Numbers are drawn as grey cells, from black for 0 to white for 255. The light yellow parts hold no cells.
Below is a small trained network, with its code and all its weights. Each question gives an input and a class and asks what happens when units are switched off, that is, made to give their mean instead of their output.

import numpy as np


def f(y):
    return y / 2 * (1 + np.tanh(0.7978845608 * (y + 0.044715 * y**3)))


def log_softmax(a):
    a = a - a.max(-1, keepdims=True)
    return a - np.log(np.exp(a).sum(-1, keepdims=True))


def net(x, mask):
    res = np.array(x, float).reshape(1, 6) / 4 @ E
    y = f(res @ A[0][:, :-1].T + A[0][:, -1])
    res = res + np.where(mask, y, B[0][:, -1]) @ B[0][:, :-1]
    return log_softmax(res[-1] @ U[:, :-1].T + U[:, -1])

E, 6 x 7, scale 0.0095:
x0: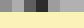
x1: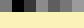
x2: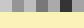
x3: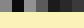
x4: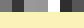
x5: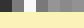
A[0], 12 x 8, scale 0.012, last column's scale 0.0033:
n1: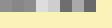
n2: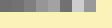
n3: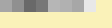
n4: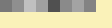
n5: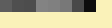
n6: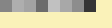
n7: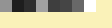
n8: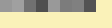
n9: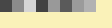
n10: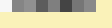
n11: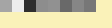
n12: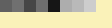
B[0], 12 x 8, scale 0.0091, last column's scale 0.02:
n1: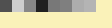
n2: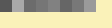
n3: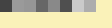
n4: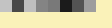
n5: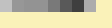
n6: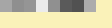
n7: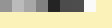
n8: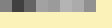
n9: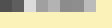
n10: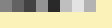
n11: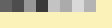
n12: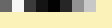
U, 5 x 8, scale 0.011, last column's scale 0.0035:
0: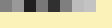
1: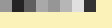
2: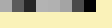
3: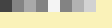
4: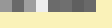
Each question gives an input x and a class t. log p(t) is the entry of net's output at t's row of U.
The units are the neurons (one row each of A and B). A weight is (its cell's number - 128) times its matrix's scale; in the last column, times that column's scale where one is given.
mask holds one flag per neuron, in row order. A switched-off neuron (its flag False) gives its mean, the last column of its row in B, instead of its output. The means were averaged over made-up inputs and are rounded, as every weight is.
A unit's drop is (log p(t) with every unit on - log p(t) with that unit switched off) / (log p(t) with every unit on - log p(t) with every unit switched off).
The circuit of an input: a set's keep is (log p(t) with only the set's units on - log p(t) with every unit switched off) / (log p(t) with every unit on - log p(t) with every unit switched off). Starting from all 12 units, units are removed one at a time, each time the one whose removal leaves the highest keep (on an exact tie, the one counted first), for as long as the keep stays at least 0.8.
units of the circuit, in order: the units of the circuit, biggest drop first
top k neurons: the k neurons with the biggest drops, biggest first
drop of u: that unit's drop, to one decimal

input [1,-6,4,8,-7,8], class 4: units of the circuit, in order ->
[n4]
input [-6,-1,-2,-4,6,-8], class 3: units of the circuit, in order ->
[n12; n11]
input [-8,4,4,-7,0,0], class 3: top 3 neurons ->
[n12; n7; n10]
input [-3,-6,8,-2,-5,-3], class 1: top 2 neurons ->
[n10; n12]
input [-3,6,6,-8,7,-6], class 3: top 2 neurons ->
[n12; n11]
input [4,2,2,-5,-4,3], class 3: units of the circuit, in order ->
[n7; n10]
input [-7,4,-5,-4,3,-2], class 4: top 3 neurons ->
[n12; n10; n5]
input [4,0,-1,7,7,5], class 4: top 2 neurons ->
[n11; n1]
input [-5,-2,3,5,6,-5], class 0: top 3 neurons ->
[n10; n9; n6]
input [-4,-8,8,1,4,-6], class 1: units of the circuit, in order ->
[n10; n12; n7]
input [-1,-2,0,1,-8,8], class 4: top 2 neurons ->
[n4; n9]
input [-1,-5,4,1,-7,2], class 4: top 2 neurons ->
[n4; n1]
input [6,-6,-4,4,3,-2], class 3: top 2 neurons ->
[n12; n7]
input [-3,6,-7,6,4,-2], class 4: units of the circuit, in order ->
[n5]
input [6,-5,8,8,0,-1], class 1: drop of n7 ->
0.1
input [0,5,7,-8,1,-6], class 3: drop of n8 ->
0.0
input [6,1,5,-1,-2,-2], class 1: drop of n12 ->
0.2
